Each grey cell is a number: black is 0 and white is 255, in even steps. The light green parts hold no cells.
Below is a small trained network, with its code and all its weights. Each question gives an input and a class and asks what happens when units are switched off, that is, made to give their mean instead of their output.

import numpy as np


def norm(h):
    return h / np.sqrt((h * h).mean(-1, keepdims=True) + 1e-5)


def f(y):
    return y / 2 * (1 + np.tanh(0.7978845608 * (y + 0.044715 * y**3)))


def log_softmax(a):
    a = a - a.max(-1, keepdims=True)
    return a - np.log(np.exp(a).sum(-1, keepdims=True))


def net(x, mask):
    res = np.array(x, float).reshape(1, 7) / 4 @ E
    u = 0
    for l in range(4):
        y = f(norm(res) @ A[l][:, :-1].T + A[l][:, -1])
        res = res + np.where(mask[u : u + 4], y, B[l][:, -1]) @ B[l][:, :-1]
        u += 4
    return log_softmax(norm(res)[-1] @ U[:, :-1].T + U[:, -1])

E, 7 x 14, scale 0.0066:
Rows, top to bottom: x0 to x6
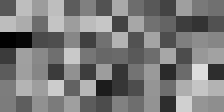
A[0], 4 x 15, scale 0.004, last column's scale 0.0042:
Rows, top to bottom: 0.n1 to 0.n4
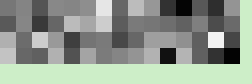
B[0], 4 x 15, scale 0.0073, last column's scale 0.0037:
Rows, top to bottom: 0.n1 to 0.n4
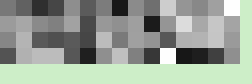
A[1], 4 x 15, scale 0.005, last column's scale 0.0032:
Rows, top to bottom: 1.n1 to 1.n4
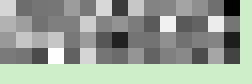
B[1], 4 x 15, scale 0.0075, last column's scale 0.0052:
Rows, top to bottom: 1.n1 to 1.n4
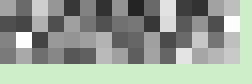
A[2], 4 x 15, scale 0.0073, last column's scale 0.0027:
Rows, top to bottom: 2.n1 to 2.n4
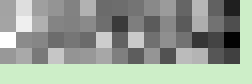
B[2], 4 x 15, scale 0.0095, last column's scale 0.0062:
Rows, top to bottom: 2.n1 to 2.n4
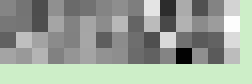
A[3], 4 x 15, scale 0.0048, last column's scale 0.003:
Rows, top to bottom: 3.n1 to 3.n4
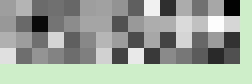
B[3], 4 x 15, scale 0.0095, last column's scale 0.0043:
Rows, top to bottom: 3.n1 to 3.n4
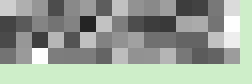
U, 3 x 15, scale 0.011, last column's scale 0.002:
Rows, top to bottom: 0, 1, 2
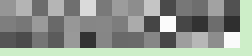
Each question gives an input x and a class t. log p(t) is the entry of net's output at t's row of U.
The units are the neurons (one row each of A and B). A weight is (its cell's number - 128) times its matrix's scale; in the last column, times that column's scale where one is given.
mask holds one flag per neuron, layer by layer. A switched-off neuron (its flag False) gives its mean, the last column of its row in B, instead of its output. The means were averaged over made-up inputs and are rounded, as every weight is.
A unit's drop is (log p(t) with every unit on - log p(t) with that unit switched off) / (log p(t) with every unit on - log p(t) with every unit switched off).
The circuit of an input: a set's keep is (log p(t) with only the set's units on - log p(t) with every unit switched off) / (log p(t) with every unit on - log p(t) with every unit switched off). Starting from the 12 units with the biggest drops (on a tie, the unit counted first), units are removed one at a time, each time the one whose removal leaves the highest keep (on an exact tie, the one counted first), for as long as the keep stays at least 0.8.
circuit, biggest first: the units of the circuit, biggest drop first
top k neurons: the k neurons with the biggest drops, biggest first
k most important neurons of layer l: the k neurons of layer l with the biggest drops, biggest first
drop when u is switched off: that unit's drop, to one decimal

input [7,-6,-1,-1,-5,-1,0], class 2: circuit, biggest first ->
[2.n3; 3.n1; 2.n2]
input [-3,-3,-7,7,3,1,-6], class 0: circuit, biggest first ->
[2.n2]
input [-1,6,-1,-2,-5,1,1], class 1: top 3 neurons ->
[1.n2; 0.n4; 2.n3]
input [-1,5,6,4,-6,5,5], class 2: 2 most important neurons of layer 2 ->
[2.n1; 2.n2]
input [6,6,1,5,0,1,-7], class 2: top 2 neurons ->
[0.n1; 3.n2]
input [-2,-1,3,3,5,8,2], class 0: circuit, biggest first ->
[0.n1; 1.n2]
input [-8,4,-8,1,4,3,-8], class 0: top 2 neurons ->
[2.n2; 2.n1]
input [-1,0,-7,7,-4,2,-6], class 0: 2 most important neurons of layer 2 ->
[2.n1; 2.n2]
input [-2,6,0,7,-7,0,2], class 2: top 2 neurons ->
[1.n4; 2.n3]
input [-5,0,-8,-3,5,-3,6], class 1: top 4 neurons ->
[2.n3; 1.n3; 0.n1; 1.n4]
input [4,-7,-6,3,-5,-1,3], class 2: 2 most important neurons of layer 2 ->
[2.n3; 2.n4]
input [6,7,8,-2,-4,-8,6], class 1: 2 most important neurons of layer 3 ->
[3.n2; 3.n4]
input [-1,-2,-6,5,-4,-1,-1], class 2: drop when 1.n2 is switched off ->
0.7
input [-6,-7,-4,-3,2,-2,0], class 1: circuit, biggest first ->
[2.n2]
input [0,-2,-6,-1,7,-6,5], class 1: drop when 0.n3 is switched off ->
0.0
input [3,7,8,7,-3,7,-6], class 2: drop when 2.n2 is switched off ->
0.1
